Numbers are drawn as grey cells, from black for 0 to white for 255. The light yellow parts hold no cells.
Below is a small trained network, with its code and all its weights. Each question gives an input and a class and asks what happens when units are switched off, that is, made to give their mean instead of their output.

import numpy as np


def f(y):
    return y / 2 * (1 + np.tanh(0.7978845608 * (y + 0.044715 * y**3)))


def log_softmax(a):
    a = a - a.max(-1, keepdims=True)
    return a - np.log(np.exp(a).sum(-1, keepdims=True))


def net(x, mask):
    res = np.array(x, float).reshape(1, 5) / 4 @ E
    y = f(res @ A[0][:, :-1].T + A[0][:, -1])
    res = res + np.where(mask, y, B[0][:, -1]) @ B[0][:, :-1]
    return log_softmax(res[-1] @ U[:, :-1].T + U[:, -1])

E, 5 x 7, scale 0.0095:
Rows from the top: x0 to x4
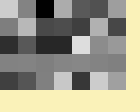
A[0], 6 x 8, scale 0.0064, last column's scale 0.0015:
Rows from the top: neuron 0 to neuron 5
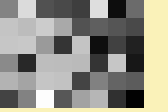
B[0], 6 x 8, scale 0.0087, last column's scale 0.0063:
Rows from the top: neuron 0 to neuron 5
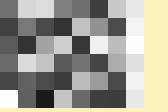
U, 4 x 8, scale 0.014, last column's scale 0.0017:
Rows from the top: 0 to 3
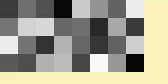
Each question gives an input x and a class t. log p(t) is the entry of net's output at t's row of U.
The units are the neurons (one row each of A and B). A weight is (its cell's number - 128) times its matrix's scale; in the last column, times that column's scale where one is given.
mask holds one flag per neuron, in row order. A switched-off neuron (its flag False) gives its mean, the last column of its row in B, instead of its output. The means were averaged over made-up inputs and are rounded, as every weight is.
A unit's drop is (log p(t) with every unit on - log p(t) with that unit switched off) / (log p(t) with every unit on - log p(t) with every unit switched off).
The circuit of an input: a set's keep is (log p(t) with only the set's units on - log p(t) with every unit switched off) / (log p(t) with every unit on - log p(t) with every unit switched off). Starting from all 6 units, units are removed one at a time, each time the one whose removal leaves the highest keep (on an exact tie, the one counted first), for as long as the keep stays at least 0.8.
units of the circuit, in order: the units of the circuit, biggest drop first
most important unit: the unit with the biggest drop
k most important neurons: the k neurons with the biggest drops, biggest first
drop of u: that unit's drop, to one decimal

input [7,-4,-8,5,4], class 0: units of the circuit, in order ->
neuron 4; neuron 1
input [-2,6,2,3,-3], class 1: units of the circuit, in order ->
neuron 0
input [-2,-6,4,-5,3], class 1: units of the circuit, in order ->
neuron 3; neuron 4
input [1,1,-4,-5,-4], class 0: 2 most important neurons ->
neuron 1; neuron 5
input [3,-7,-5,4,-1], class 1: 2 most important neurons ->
neuron 3; neuron 5
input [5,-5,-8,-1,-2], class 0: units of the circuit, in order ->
neuron 1; neuron 4
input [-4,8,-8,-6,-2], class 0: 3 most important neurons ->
neuron 1; neuron 4; neuron 3
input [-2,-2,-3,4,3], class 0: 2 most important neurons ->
neuron 2; neuron 0
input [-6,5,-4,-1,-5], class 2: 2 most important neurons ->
neuron 5; neuron 3
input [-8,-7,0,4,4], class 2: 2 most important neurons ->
neuron 5; neuron 0
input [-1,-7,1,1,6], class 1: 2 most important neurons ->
neuron 3; neuron 2
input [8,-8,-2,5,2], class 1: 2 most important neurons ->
neuron 3; neuron 5
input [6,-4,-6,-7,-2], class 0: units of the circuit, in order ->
neuron 1; neuron 4; neuron 5
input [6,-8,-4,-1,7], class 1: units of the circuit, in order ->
neuron 3
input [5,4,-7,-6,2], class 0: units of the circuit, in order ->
neuron 4; neuron 1
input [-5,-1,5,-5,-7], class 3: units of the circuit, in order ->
neuron 2; neuron 1
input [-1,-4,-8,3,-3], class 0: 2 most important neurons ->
neuron 1; neuron 4
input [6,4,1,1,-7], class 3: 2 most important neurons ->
neuron 2; neuron 5
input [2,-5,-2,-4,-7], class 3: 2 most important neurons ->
neuron 2; neuron 0
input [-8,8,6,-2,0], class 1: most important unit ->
neuron 0
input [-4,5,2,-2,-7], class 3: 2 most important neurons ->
neuron 2; neuron 3
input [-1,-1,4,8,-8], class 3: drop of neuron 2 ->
0.6
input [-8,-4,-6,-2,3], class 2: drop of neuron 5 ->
1.1
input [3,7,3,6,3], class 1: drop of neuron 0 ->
0.4
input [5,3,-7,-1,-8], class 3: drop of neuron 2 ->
1.0
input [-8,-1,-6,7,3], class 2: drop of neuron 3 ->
0.0
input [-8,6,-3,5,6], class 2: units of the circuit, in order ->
neuron 5
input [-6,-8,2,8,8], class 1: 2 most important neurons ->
neuron 3; neuron 2
